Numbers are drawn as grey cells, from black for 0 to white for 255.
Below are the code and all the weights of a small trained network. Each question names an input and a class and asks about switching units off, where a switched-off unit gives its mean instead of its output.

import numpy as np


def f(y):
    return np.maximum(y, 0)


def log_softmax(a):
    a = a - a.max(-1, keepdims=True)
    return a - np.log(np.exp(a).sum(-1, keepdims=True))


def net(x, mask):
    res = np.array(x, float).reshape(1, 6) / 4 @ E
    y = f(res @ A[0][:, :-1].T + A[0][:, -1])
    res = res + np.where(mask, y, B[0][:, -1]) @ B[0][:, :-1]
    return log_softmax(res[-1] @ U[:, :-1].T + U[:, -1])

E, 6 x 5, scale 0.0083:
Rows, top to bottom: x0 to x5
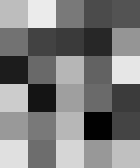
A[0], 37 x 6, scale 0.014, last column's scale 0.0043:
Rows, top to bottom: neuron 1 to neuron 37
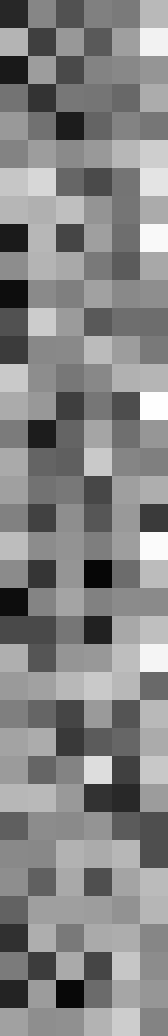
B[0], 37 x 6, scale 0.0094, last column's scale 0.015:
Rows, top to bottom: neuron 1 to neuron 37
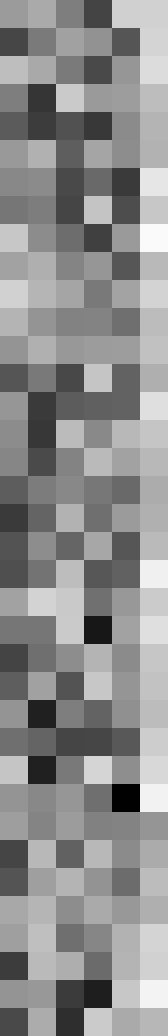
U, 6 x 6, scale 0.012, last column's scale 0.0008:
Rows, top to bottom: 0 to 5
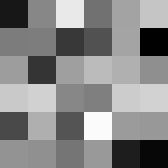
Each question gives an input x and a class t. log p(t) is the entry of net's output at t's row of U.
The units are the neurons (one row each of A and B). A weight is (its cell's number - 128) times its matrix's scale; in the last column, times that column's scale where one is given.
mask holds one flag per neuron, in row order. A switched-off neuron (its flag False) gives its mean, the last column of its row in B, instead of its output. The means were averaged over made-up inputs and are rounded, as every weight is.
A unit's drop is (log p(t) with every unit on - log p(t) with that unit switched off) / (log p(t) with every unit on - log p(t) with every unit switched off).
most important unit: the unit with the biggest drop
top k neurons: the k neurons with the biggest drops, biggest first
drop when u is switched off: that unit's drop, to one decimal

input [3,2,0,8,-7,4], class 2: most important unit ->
neuron 16
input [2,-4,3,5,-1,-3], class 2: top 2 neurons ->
neuron 7; neuron 29
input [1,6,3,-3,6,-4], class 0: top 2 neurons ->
neuron 21; neuron 23
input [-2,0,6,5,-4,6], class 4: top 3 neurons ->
neuron 37; neuron 25; neuron 31
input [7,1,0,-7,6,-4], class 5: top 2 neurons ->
neuron 29; neuron 7
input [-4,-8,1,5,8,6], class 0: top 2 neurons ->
neuron 21; neuron 35
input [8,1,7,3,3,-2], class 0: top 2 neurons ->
neuron 23; neuron 21
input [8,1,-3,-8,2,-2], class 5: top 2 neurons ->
neuron 29; neuron 7
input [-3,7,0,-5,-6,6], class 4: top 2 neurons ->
neuron 37; neuron 24
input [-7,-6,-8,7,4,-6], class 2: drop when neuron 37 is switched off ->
0.0
